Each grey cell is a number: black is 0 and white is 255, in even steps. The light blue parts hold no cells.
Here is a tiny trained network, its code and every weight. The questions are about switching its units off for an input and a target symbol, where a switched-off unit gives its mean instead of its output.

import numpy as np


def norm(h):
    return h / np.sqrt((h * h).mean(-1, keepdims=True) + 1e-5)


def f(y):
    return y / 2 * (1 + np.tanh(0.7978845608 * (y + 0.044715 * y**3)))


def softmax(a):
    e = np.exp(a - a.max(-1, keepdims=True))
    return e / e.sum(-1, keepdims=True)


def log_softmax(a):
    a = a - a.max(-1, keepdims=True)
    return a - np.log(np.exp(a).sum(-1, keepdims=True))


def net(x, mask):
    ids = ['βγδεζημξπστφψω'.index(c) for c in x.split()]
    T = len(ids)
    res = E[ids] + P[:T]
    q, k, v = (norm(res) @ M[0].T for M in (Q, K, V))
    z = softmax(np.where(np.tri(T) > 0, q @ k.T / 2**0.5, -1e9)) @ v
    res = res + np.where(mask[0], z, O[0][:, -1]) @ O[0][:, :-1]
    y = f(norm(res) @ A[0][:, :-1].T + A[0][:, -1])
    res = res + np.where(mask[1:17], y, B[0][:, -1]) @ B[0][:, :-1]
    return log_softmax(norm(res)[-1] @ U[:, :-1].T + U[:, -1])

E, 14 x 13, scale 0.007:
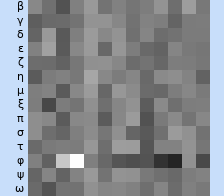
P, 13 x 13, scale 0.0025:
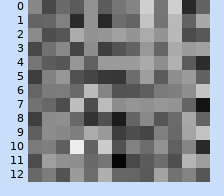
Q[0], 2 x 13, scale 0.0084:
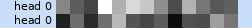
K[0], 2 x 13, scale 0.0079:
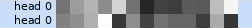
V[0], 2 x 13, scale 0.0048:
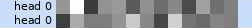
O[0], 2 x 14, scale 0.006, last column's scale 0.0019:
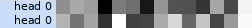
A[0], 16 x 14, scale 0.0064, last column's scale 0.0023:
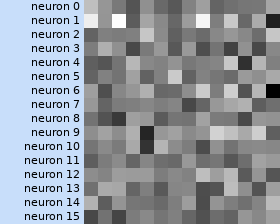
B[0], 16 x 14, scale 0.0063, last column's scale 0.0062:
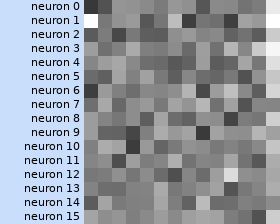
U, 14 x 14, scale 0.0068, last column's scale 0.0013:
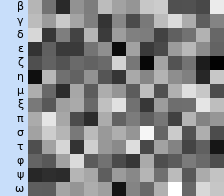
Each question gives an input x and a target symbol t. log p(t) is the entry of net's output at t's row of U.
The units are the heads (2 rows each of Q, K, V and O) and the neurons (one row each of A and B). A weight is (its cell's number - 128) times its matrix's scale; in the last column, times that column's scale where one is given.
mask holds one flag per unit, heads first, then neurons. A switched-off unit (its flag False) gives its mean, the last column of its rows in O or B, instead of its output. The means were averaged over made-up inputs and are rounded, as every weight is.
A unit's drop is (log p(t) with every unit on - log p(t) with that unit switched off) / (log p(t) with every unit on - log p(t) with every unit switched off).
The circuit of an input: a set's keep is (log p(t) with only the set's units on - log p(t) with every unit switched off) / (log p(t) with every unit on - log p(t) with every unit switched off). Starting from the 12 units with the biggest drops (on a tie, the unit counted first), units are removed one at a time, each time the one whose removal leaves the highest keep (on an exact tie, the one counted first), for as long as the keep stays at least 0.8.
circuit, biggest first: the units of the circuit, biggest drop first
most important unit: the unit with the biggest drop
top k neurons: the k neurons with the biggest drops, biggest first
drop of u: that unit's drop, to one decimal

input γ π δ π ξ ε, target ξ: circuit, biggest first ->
(head 0)
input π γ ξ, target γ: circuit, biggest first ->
(head 0; neuron 1; neuron 6; neuron 4)
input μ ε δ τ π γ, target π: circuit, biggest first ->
(head 0; neuron 0)
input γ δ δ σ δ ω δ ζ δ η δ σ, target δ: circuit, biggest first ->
(head 0; neuron 1; neuron 4)
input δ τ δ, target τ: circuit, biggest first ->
(head 0; neuron 1; neuron 10; neuron 5)
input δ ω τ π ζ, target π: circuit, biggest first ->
(head 0; neuron 10)
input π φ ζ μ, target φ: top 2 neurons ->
(neuron 4; neuron 5)
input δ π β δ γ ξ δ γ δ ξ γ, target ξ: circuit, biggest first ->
(head 0; neuron 9)
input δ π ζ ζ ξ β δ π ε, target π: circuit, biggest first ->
(head 0; neuron 10; neuron 0)
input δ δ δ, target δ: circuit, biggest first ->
(head 0; neuron 1; neuron 0; neuron 3)
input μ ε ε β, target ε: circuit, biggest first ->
(head 0; neuron 1)
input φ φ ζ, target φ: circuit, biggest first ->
(head 0; neuron 4)
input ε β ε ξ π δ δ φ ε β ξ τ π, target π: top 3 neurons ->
(neuron 4; neuron 3; neuron 9)
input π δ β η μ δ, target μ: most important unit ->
neuron 3
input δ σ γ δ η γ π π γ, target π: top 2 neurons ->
(neuron 10; neuron 0)
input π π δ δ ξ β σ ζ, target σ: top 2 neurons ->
(neuron 3; neuron 10)
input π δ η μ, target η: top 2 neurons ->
(neuron 1; neuron 6)
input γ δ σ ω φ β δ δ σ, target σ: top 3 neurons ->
(neuron 7; neuron 1; neuron 0)
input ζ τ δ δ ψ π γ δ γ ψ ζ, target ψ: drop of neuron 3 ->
0.2
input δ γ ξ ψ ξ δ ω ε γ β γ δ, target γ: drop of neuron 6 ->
0.3
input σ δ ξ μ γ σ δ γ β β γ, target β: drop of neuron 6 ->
0.1
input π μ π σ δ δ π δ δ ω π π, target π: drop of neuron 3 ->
0.1
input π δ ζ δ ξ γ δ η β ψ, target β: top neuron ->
(neuron 15)
